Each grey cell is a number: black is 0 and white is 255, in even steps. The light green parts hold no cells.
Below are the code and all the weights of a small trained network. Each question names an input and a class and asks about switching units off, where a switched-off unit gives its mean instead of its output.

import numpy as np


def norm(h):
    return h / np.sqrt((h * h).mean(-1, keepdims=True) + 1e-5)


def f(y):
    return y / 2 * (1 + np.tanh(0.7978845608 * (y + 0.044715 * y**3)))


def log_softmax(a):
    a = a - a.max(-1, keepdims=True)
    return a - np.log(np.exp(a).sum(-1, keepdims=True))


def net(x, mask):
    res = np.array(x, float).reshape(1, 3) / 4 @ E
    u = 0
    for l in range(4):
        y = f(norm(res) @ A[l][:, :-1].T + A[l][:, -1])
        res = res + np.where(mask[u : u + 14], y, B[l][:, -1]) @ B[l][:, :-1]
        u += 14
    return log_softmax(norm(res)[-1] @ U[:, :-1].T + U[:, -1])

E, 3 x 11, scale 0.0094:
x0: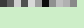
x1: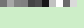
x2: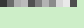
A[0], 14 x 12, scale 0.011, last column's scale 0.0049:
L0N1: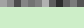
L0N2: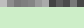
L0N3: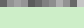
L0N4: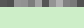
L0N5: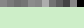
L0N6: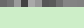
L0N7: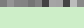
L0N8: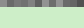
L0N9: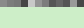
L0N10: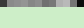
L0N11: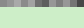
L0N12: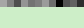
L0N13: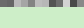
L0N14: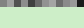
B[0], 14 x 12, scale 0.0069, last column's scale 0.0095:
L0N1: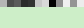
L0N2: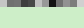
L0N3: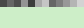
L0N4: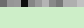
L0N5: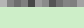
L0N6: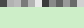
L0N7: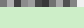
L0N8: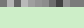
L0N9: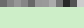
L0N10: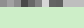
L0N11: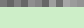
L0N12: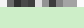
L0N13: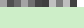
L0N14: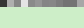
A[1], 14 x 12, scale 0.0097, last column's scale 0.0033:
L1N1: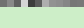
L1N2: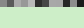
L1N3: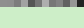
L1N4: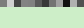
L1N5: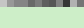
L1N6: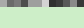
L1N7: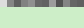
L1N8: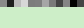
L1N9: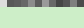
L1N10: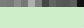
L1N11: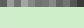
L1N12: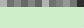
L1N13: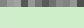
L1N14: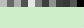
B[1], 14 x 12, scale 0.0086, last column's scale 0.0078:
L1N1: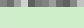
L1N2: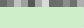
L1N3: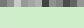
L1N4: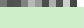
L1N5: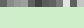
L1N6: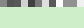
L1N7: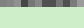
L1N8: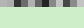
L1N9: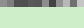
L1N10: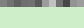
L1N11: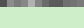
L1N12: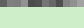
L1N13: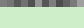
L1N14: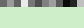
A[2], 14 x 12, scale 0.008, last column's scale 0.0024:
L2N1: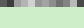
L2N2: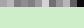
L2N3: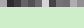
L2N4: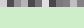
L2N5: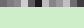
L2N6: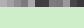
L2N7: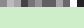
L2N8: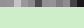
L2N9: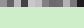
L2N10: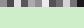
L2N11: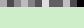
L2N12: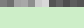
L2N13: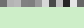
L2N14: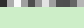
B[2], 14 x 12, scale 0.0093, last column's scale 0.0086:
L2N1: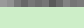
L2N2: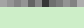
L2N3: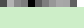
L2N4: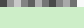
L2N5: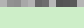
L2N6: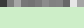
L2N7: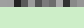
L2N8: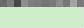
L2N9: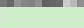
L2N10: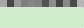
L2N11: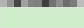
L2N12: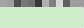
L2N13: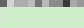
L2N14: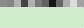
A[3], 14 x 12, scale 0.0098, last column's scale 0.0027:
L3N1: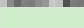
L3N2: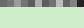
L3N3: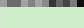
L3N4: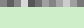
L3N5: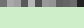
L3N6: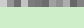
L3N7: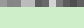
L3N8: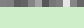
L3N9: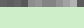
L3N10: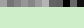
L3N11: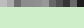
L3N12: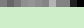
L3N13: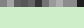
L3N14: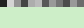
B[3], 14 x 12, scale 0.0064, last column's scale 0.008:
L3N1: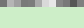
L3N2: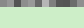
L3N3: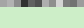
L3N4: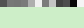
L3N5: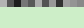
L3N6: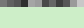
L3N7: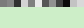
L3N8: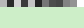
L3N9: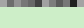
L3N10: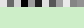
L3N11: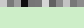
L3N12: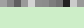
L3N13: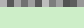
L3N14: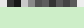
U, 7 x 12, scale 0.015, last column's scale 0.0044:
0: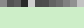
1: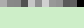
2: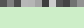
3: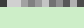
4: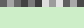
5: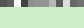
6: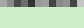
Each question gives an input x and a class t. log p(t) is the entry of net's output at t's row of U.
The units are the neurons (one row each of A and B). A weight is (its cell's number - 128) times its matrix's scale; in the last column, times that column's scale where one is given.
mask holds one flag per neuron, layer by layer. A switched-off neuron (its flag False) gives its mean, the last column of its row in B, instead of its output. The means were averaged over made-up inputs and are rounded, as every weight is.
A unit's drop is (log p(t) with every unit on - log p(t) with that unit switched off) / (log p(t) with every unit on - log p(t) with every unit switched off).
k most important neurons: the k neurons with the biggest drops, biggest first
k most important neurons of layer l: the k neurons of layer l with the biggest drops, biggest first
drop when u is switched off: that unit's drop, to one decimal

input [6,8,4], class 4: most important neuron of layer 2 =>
[L2N7]
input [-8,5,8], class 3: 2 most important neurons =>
[L1N4, L0N13]
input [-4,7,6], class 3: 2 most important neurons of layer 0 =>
[L0N3, L0N13]
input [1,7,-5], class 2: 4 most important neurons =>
[L0N1, L0N12, L0N2, L0N10]
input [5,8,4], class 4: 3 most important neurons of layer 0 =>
[L0N3, L0N10, L0N4]
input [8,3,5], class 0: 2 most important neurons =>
[L2N7, L1N4]
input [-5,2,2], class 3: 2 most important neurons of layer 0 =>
[L0N14, L0N13]
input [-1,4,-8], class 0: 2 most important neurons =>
[L1N4, L0N7]
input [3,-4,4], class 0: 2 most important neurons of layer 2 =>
[L2N4, L2N3]
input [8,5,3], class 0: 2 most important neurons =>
[L1N6, L3N14]
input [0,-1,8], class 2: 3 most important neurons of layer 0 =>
[L0N13, L0N1, L0N12]
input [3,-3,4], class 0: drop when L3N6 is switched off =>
0.1
